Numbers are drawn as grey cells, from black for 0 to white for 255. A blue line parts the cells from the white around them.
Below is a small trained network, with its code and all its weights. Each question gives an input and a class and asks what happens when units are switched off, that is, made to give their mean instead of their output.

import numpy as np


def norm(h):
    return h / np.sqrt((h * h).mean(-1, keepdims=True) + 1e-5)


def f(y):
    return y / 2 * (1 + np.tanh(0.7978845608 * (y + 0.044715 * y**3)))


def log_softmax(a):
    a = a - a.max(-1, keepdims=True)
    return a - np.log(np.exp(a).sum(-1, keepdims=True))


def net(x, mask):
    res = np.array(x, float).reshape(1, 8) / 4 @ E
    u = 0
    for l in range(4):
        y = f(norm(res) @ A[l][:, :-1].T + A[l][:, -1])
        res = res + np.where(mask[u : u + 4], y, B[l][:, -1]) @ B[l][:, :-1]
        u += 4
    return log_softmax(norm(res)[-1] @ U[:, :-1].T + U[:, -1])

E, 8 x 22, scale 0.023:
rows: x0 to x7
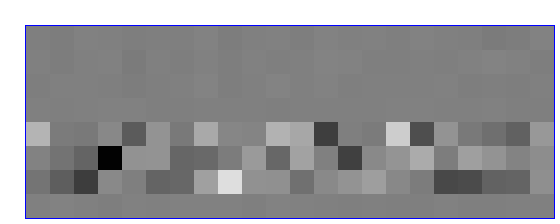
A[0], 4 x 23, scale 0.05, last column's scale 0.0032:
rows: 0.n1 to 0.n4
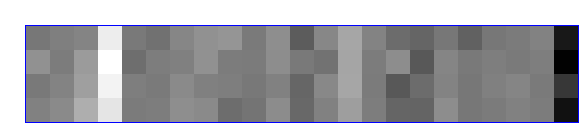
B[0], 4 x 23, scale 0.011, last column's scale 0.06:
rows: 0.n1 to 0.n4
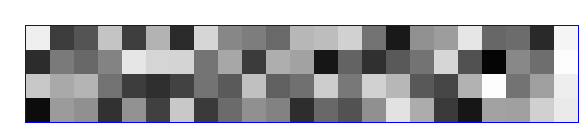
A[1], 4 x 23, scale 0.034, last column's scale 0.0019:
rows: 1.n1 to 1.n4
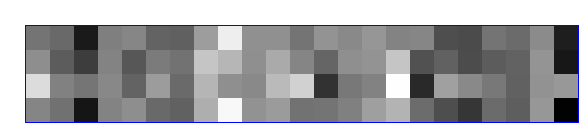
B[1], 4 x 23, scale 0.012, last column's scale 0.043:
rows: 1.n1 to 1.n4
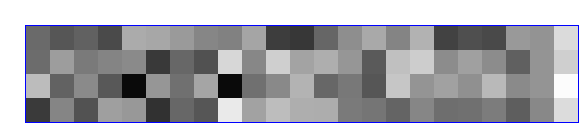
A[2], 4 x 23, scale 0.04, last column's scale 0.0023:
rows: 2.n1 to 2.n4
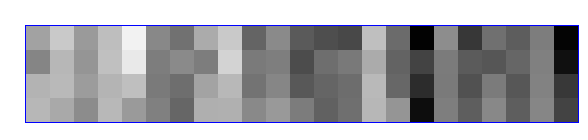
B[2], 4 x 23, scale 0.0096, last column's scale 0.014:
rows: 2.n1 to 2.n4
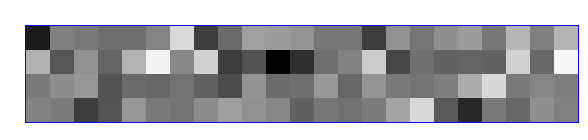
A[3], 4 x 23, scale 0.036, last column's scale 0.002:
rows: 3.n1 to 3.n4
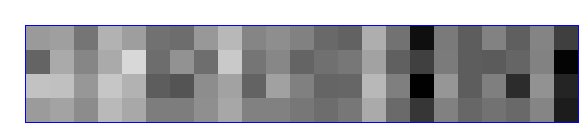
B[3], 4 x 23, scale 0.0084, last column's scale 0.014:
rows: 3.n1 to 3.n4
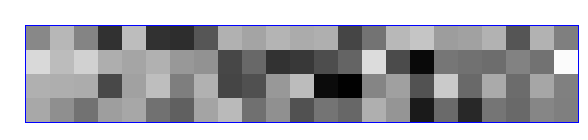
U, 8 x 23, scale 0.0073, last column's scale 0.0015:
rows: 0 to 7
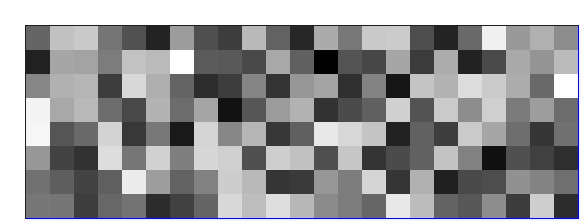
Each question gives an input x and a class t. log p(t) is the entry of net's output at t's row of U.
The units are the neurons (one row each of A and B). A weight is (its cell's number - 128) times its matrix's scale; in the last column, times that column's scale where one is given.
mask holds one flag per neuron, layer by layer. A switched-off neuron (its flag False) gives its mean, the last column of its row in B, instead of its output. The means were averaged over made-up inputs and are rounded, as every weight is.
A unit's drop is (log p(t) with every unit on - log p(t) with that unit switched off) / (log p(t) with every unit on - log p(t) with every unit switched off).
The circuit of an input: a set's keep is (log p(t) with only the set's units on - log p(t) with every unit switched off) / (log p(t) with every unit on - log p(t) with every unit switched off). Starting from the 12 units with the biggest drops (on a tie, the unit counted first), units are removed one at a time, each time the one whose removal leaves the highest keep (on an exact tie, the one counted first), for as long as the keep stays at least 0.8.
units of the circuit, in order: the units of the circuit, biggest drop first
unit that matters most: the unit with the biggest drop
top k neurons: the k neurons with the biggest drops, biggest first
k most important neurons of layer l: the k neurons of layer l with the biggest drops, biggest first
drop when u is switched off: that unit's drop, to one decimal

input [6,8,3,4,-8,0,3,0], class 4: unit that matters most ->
0.n4
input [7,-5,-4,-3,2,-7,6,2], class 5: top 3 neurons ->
0.n1; 0.n2; 0.n4
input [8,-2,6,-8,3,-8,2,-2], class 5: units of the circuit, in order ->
0.n1; 0.n2
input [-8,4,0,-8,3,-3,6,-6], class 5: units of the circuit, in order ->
0.n2; 0.n1
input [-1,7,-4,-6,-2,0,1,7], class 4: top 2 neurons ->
0.n2; 0.n4
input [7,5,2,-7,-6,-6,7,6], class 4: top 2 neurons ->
0.n1; 0.n3
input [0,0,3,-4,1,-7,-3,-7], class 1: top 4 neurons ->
0.n2; 0.n4; 1.n3; 1.n2
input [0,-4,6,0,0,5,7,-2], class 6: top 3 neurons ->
0.n3; 1.n1; 0.n1
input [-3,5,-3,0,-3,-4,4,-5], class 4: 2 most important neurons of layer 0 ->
0.n1; 0.n3
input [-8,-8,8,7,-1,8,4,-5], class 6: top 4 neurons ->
0.n3; 0.n1; 0.n2; 1.n3
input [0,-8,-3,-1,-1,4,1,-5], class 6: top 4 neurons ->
0.n3; 0.n1; 0.n2; 1.n3
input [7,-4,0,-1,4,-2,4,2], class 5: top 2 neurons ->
0.n1; 0.n2
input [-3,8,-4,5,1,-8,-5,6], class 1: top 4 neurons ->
0.n2; 0.n4; 1.n3; 1.n2
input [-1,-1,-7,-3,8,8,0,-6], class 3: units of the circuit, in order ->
1.n3
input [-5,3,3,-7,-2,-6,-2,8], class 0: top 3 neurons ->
0.n3; 0.n4; 0.n1
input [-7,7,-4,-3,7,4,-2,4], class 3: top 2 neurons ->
0.n4; 1.n3
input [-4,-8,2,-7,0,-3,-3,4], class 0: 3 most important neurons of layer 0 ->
0.n3; 0.n4; 0.n1
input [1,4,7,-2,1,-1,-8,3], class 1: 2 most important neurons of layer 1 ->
1.n3; 1.n2
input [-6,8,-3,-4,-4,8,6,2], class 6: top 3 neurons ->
0.n3; 0.n2; 0.n1
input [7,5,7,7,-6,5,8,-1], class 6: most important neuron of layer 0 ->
0.n2
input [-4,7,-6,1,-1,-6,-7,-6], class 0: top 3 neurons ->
0.n3; 0.n4; 0.n1
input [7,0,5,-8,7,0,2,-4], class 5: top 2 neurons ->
0.n4; 0.n3
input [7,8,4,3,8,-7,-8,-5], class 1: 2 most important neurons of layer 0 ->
0.n2; 0.n4
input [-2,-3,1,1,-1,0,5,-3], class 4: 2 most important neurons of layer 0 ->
0.n2; 0.n4
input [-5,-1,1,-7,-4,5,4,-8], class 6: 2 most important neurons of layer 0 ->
0.n3; 0.n1
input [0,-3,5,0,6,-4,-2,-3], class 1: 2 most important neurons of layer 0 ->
0.n2; 0.n4
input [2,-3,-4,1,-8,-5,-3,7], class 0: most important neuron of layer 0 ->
0.n4
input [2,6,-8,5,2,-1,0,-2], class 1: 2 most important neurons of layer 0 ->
0.n2; 0.n4
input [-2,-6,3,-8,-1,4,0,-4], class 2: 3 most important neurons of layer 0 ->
0.n1; 0.n4; 0.n2
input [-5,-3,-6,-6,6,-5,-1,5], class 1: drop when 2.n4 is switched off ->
0.0
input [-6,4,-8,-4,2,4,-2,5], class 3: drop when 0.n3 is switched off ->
0.1
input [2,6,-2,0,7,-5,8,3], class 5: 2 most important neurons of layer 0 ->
0.n2; 0.n1
